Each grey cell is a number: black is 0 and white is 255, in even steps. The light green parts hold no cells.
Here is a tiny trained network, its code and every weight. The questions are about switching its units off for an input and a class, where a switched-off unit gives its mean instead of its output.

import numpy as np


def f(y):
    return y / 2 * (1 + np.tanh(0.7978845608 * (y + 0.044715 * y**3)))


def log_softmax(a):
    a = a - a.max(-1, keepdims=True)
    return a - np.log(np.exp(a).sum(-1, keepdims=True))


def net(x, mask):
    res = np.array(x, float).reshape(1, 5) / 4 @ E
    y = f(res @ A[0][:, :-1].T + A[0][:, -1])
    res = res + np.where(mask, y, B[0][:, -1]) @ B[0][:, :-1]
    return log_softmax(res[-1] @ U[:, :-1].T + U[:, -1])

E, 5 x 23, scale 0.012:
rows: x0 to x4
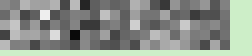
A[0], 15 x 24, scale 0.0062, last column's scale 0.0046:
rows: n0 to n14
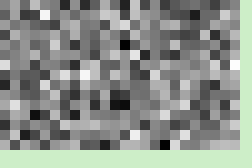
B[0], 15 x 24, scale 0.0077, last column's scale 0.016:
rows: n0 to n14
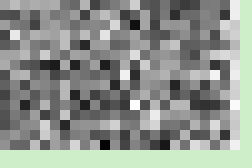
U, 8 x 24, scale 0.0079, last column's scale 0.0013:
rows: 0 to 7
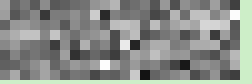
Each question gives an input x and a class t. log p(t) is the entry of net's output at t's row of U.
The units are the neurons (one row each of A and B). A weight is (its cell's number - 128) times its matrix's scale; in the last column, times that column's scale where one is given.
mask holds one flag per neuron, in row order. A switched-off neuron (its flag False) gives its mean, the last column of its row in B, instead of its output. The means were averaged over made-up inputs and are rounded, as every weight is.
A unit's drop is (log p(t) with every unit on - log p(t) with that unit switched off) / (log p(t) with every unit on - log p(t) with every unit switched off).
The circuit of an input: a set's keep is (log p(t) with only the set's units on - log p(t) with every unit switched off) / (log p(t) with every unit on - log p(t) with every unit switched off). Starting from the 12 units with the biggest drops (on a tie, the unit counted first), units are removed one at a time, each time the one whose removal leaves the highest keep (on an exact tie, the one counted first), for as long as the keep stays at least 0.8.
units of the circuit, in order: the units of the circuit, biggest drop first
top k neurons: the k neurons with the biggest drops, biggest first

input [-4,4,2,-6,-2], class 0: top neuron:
n3
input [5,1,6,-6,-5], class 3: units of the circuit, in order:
n10, n3
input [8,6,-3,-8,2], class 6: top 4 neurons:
n10, n1, n6, n3
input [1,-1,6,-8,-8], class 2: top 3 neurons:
n5, n6, n12
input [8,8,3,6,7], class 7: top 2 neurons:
n0, n13
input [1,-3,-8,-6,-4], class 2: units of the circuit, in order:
n7, n6
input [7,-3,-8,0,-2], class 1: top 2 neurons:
n0, n14
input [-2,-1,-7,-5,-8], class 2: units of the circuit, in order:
n7, n12
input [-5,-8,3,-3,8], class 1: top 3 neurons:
n14, n8, n2
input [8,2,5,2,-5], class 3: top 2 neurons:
n3, n5
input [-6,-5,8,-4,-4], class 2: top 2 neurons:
n7, n6
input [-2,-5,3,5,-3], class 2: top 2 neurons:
n6, n8
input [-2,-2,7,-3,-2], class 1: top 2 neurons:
n14, n10
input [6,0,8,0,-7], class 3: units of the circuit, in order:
n3
